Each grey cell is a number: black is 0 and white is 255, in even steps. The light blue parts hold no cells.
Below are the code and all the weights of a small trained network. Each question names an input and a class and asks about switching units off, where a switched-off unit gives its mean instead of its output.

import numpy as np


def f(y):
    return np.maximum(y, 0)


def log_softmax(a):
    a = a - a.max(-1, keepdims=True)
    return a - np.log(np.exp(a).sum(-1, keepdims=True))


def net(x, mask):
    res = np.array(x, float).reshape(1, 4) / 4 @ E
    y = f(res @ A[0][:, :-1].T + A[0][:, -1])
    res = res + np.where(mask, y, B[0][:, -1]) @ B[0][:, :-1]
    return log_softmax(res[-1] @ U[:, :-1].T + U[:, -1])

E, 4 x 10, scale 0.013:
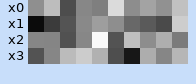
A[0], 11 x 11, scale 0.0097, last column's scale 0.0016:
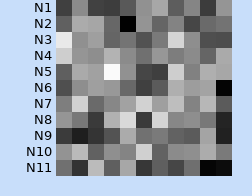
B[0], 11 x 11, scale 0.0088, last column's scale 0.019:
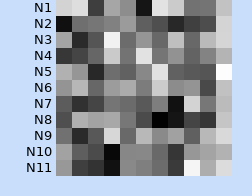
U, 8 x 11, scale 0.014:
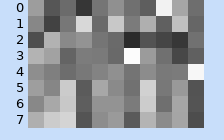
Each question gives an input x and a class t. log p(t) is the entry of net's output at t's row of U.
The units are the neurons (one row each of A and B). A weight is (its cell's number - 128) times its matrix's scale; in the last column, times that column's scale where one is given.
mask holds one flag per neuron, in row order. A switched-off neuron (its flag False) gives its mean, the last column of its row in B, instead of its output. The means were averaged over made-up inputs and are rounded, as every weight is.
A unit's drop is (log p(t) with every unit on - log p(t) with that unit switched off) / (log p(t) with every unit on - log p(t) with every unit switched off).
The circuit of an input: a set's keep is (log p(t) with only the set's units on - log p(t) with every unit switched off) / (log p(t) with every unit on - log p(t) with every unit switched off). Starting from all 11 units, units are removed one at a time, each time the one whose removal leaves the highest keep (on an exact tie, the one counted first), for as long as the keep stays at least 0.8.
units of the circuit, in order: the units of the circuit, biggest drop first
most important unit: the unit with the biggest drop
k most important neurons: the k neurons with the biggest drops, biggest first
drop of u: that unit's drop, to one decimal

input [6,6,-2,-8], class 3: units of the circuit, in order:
[N1]
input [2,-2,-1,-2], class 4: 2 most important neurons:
[N11 N5]
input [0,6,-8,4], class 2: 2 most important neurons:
[N2 N3]
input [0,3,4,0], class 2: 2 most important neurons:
[N8 N3]
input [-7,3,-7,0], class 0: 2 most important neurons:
[N11 N8]
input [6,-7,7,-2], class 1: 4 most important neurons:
[N3 N4 N11 N2]
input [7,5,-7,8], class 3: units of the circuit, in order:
[N5 N6]
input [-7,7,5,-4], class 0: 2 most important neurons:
[N11 N3]
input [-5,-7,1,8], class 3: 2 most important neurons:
[N5 N6]
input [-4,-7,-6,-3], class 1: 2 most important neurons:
[N3 N8]
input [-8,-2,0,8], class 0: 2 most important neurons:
[N11 N1]
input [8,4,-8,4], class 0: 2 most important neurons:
[N10 N8]
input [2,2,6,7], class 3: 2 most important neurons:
[N5 N2]
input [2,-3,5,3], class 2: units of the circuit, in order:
[N8]
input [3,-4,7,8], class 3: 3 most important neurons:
[N5 N2 N6]
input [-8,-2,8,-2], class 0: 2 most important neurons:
[N11 N2]
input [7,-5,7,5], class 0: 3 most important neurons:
[N7 N10 N2]
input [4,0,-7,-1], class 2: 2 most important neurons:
[N2 N11]
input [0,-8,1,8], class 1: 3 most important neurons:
[N3 N4 N1]
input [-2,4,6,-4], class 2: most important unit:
N8
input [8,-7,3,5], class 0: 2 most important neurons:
[N7 N10]
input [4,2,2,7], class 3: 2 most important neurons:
[N5 N11]
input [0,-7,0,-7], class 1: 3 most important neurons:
[N3 N4 N5]
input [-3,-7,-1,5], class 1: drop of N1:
0.0
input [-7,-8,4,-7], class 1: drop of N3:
0.8
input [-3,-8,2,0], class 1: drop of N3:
0.1
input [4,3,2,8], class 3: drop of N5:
0.3
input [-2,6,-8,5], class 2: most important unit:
N2
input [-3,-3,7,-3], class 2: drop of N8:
0.8
